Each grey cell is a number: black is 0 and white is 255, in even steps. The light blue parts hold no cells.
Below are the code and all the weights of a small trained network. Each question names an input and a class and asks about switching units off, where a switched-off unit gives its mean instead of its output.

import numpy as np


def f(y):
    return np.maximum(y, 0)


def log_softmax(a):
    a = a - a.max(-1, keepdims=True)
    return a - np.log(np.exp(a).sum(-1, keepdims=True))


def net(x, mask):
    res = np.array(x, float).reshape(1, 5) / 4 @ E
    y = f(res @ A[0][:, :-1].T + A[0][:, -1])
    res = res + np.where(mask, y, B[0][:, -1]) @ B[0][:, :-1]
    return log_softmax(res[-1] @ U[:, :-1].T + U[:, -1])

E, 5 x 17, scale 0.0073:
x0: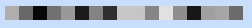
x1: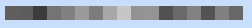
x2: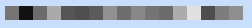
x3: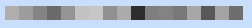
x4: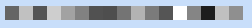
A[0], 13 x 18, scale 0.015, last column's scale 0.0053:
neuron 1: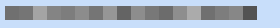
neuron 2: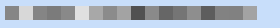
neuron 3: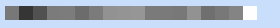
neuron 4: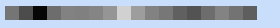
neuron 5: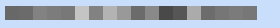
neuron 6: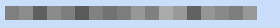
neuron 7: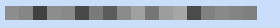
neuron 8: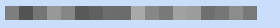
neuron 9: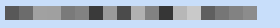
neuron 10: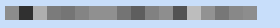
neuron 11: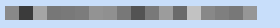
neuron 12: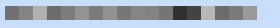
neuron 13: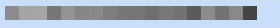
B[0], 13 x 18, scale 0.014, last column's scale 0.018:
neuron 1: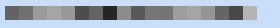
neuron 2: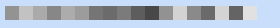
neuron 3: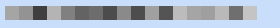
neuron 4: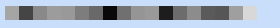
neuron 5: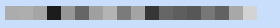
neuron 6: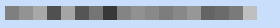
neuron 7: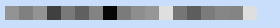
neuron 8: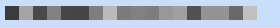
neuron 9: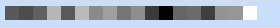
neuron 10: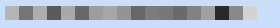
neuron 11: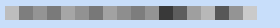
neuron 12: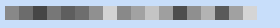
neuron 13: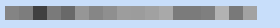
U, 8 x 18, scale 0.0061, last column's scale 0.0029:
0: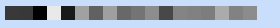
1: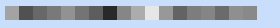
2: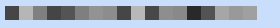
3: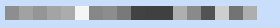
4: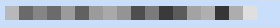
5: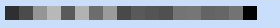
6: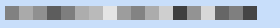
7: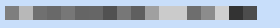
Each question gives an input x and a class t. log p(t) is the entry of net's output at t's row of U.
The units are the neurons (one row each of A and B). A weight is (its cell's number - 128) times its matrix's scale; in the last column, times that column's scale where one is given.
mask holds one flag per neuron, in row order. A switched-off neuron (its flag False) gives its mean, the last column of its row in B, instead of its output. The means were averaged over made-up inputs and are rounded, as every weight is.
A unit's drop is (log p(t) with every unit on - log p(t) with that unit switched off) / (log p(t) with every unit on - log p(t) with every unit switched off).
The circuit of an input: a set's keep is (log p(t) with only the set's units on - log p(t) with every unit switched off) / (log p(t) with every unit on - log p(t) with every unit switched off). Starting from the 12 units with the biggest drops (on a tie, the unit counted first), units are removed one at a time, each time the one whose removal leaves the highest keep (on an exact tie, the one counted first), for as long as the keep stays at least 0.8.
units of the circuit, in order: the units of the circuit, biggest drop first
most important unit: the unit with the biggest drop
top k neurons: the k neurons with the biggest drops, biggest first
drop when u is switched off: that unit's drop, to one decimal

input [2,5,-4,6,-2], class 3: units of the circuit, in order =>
[neuron 2]
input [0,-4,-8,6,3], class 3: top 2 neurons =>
[neuron 7; neuron 2]
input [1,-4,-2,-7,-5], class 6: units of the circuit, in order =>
[neuron 4; neuron 12]
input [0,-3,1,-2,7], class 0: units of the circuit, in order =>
[neuron 5; neuron 9]
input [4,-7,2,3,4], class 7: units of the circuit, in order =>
[neuron 4; neuron 9]
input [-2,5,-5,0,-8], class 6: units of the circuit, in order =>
[neuron 12; neuron 9]
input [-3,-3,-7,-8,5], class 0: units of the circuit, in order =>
[neuron 5; neuron 10]
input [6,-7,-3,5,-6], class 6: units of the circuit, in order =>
[neuron 4; neuron 9]
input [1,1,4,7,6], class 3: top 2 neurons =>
[neuron 12; neuron 2]
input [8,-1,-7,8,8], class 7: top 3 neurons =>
[neuron 2; neuron 12; neuron 11]
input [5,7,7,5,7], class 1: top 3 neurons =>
[neuron 7; neuron 4; neuron 6]
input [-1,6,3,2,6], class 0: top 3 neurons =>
[neuron 9; neuron 8; neuron 10]
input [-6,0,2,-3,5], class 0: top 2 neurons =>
[neuron 9; neuron 10]
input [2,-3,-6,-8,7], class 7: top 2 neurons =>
[neuron 4; neuron 5]
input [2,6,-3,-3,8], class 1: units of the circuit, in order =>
[neuron 7]
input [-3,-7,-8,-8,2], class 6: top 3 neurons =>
[neuron 4; neuron 9; neuron 12]
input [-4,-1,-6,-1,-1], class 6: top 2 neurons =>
[neuron 12; neuron 9]
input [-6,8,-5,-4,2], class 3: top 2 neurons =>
[neuron 2; neuron 7]
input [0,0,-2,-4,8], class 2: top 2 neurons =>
[neuron 7; neuron 3]
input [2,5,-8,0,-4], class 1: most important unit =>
neuron 4
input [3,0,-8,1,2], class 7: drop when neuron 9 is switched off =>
0.2
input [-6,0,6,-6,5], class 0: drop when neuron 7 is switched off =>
0.0
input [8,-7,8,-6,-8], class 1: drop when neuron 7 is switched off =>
0.1
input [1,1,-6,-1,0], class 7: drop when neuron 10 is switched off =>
0.3
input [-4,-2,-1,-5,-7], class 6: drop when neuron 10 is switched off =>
-0.1
